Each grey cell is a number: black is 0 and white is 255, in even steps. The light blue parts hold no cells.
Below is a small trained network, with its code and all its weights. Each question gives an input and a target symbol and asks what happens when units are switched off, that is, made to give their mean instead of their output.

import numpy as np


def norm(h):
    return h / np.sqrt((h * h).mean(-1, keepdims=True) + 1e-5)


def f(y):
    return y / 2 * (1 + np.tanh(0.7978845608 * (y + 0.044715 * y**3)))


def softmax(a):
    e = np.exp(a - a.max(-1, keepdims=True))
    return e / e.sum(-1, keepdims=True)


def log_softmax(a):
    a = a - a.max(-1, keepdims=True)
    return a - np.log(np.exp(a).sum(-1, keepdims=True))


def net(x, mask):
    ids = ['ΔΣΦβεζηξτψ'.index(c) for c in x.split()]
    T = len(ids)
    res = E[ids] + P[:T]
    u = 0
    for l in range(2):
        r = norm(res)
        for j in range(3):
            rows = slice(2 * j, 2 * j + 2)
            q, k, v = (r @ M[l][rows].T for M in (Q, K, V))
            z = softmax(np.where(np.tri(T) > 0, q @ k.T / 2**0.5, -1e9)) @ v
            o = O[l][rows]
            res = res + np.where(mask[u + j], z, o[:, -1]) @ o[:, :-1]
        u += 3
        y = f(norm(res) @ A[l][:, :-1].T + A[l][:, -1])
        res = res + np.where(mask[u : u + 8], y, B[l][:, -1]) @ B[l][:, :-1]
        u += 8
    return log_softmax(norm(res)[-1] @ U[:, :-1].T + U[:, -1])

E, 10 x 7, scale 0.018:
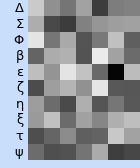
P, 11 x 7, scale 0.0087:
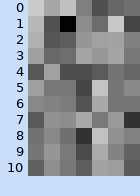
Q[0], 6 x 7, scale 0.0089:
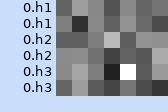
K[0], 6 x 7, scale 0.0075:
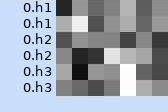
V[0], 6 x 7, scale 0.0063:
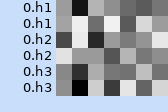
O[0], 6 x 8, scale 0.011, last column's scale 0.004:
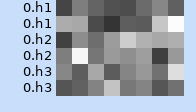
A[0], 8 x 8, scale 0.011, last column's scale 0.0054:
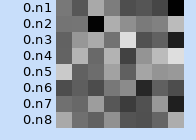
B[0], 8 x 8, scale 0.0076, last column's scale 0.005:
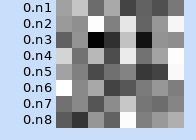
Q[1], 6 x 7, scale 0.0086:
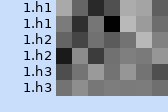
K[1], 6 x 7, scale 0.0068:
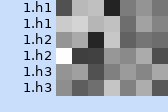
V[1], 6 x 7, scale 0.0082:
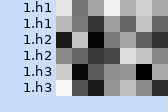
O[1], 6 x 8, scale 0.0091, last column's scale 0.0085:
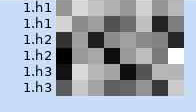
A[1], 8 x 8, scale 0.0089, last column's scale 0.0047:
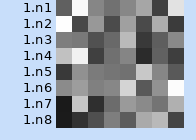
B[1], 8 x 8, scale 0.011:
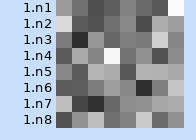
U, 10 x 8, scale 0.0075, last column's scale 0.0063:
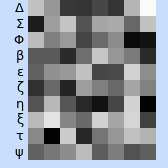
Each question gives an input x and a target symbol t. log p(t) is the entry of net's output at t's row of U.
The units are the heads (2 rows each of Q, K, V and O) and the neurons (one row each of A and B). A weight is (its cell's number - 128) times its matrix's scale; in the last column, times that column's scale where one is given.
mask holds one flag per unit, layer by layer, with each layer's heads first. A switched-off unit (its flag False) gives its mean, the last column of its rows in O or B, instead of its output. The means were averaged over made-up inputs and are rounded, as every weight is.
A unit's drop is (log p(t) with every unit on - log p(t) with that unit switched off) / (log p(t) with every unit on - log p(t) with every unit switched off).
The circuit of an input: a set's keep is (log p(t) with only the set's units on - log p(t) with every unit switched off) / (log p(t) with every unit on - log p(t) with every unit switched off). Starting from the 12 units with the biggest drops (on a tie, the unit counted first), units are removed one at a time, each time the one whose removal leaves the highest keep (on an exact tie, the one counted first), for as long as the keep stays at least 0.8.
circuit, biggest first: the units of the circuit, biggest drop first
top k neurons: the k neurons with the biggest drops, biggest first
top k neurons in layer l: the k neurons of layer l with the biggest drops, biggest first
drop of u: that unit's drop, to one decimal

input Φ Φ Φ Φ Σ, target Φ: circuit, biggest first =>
(1.h3; 0.h2)
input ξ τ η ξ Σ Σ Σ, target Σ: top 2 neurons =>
(0.n2; 1.n2)
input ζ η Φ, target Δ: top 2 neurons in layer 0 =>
(0.n3; 0.n2)
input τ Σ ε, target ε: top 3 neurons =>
(0.n2; 0.n8; 1.n1)
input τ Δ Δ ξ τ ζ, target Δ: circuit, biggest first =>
(0.n3)
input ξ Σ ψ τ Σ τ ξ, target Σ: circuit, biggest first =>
(0.h1; 1.h2)
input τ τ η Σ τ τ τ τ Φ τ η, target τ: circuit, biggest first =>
(0.n8; 0.h2)
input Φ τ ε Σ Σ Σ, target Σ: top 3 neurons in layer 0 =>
(0.n2; 0.n4; 0.n8)
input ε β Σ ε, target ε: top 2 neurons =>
(0.n2; 1.n1)
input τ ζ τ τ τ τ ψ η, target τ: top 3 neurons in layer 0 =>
(0.n8; 0.n5; 0.n2)
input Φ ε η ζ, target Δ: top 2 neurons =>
(1.n7; 0.n3)
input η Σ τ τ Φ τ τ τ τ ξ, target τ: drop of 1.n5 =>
-0.2
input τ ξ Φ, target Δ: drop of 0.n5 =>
0.3
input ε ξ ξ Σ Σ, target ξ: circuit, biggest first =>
(1.h1)
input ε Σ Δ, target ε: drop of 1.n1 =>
0.1
